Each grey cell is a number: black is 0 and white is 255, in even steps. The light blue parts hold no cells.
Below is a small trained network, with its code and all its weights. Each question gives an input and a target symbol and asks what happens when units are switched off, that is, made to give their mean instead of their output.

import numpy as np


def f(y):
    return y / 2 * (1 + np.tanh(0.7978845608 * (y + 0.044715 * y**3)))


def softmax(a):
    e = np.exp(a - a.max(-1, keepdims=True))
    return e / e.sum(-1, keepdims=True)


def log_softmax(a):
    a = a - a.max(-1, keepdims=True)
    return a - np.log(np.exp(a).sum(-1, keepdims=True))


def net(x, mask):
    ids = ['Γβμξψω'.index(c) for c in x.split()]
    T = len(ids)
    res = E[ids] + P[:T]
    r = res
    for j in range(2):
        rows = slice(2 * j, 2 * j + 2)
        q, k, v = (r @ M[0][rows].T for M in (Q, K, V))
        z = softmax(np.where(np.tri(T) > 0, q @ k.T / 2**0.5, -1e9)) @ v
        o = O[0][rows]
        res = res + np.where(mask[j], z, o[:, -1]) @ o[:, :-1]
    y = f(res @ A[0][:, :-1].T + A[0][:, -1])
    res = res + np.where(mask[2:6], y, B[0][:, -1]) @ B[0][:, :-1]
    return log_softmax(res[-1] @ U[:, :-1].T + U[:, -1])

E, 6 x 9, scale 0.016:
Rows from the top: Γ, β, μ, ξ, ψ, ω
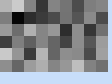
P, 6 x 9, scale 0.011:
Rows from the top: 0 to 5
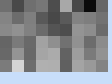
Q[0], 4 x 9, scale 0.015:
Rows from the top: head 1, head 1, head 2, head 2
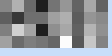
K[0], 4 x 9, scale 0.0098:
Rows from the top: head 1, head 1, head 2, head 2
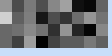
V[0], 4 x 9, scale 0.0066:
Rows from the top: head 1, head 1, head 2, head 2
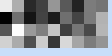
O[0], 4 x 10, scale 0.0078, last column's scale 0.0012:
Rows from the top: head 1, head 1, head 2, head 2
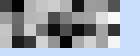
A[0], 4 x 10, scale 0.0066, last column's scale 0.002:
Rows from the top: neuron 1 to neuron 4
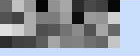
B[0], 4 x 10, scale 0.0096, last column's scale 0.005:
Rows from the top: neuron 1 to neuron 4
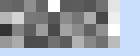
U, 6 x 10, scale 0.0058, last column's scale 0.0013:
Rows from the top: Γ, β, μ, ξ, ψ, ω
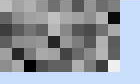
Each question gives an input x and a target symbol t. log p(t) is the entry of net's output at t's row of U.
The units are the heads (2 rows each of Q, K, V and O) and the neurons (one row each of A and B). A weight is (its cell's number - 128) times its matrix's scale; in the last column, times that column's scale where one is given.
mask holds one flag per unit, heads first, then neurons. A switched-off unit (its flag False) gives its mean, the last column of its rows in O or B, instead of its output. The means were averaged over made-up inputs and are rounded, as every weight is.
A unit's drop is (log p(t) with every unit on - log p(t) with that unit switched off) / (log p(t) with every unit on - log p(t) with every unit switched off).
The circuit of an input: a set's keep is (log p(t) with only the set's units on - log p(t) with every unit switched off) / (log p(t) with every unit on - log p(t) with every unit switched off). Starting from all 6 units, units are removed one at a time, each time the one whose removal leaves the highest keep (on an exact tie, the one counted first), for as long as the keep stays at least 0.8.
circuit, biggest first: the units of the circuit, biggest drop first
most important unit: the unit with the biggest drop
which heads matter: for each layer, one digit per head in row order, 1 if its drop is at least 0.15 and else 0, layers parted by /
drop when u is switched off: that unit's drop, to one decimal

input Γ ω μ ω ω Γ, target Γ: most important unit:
head 1
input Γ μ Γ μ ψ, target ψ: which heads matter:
01
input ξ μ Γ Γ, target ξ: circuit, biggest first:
(head 1; neuron 3; head 2)
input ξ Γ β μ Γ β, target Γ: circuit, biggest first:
(head 1; neuron 2; head 2)
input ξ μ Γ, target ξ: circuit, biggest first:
(head 1; neuron 3)
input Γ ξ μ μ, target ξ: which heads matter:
11
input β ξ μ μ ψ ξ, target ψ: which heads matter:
01
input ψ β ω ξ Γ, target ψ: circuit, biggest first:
(head 2; head 1)
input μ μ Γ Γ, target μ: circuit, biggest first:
(neuron 1; head 2)
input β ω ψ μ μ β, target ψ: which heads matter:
10
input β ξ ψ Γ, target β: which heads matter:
11
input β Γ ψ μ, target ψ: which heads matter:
01
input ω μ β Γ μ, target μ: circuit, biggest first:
(head 2; neuron 1; head 1)
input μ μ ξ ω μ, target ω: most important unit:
head 1
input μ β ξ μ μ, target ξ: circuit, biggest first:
(head 2; neuron 3)
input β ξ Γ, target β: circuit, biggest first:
(head 2; head 1)
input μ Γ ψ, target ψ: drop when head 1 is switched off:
0.2
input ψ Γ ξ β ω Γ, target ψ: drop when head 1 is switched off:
0.2
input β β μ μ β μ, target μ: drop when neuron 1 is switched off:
0.4
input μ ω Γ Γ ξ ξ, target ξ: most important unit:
head 2
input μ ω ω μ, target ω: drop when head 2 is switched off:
0.2
